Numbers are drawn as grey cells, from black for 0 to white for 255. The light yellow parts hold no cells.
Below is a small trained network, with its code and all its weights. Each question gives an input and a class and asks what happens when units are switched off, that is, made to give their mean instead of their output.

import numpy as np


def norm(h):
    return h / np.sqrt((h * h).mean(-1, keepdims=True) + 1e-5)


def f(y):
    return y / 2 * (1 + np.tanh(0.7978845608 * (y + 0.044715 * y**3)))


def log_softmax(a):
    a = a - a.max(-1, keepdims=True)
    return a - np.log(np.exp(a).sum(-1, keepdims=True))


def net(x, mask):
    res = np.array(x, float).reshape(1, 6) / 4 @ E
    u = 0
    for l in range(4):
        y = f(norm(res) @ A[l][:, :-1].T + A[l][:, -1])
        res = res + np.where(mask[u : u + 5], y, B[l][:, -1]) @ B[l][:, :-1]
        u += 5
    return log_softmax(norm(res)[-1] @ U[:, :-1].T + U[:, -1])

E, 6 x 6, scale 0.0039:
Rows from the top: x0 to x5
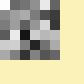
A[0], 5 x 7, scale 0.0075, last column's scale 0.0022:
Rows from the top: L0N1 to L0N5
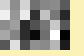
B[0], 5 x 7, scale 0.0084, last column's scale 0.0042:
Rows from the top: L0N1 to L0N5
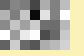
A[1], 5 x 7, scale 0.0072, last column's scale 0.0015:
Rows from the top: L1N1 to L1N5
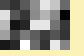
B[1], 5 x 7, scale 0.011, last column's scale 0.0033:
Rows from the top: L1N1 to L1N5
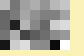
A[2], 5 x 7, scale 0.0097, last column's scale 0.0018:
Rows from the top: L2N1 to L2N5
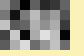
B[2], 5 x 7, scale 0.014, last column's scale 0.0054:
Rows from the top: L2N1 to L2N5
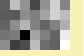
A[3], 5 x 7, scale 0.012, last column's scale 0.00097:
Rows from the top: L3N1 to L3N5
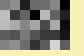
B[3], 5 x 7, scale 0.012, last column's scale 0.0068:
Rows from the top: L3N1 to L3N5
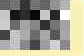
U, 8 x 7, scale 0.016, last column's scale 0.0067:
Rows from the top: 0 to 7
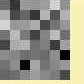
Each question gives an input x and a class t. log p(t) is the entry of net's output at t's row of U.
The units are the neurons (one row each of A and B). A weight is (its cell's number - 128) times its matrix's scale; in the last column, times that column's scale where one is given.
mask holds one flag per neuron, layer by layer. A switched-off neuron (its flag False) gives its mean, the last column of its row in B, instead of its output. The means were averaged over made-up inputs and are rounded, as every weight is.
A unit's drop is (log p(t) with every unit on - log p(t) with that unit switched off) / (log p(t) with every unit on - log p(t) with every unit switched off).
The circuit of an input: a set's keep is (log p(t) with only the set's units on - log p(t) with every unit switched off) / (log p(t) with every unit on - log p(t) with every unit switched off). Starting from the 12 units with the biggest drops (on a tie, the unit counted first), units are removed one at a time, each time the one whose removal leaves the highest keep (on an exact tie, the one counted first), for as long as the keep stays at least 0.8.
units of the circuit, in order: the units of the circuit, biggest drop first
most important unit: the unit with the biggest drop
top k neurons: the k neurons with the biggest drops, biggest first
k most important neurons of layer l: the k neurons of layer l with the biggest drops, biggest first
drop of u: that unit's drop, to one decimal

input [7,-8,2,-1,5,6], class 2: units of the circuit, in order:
(L0N4 L3N2)
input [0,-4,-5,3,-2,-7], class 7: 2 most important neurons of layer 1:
(L1N5 L1N1)
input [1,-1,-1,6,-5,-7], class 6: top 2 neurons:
(L0N5 L2N4)
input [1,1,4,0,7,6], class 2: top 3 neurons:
(L0N4 L0N3 L3N2)
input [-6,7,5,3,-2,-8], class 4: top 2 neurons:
(L1N5 L0N3)
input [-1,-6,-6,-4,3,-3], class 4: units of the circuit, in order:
(L1N5)
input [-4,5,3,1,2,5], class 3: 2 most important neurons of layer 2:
(L2N1 L2N5)
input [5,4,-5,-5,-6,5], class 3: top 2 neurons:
(L1N4 L2N1)
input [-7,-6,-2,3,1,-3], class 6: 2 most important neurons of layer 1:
(L1N3 L1N1)
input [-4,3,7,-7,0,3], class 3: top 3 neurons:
(L2N1 L1N4 L0N2)
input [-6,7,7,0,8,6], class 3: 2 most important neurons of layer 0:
(L0N2 L0N4)
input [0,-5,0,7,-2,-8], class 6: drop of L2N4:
0.1
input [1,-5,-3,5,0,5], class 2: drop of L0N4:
0.9
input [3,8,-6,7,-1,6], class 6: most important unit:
L2N4
